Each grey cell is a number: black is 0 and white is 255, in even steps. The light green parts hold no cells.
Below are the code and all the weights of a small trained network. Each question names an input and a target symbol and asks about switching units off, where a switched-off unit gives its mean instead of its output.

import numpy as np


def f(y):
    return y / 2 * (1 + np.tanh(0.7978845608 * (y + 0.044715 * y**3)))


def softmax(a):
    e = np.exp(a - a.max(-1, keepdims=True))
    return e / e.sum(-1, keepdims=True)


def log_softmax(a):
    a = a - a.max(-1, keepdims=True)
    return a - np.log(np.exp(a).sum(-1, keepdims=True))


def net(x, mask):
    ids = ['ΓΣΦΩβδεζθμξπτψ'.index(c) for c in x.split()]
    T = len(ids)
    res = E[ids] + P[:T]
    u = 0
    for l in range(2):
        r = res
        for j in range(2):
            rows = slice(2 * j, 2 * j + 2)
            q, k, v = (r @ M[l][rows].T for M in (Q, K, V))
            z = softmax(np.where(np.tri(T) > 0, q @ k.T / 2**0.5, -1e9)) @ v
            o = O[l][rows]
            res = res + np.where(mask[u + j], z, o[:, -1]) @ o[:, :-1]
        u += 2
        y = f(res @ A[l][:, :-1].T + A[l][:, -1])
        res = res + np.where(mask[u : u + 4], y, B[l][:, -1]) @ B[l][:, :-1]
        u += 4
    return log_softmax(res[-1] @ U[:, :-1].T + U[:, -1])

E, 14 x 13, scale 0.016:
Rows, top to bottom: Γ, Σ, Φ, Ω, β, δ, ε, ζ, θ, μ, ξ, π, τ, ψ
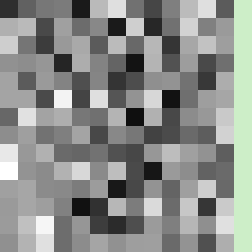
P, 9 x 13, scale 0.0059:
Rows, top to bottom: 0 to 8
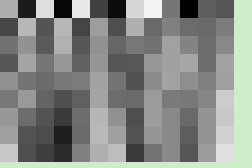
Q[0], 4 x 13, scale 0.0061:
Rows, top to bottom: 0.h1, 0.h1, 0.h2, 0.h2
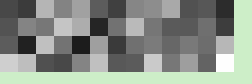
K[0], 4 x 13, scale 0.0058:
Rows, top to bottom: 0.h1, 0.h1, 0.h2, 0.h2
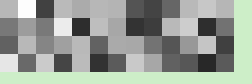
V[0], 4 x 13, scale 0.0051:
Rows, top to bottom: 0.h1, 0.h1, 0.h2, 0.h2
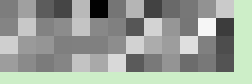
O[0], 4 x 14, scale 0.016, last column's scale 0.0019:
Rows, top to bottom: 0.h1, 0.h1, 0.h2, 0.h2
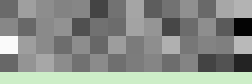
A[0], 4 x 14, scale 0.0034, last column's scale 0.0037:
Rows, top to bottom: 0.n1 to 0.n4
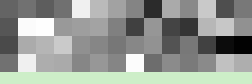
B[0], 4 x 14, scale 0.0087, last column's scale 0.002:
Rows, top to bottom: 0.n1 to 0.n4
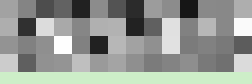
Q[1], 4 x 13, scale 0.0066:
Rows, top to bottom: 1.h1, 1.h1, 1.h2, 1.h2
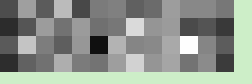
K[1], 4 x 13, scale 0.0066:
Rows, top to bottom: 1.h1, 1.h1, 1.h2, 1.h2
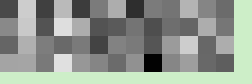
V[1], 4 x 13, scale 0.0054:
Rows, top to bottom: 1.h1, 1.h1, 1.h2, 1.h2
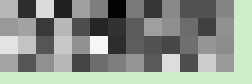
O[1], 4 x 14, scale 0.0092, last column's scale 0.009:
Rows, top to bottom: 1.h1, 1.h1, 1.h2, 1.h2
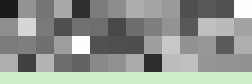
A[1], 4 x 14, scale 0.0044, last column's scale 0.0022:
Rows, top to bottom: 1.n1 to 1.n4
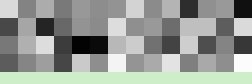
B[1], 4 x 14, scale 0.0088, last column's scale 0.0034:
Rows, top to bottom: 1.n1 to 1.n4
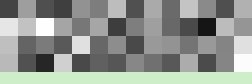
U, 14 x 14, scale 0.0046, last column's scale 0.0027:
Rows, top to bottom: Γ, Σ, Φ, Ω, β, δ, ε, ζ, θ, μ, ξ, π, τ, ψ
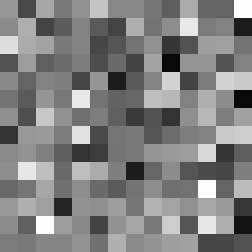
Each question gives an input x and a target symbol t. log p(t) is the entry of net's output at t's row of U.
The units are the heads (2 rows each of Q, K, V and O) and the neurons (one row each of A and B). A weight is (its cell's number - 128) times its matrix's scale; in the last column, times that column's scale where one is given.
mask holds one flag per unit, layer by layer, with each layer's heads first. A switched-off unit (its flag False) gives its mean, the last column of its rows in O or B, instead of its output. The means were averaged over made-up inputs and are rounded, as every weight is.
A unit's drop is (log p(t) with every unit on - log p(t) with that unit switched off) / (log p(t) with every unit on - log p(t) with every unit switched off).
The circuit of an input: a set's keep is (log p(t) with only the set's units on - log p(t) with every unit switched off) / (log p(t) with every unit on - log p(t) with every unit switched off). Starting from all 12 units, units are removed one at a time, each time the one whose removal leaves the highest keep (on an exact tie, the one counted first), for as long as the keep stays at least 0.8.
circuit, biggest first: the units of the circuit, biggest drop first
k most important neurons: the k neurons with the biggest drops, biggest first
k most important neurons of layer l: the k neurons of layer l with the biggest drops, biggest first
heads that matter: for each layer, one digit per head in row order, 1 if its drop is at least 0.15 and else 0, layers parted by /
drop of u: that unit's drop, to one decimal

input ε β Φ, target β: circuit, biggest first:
[0.h1 1.n2 0.h2 0.n1]
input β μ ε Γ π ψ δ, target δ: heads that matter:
00 / 11
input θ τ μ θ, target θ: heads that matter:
11 / 10
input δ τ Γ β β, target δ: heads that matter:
10 / 01
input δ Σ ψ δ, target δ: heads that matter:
00 / 01
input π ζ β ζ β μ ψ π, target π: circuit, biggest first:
[1.h2 1.n3 0.h2]
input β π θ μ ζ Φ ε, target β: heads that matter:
10 / 00
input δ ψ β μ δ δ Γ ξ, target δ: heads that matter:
10 / 11
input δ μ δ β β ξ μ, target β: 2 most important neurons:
[0.n1 1.n4]
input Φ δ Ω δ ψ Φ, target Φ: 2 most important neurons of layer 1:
[1.n2 1.n1]
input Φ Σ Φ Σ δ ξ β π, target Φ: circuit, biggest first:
[0.h1 1.n3 1.h1]
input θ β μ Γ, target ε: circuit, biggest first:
[1.h1 0.h1]
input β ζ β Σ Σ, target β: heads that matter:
11 / 10
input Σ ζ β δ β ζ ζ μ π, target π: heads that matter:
01 / 11
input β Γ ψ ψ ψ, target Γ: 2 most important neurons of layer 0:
[0.n2 0.n4]
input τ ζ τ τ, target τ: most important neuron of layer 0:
[0.n2]
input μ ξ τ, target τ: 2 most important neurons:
[0.n2 0.n3]
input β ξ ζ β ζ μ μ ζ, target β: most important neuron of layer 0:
[0.n1]
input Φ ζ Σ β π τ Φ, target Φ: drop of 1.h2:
0.1
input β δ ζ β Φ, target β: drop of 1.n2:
0.3
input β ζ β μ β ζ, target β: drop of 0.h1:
0.5
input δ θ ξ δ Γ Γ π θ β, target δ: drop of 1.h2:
0.8
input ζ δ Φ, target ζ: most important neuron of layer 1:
[1.n4]
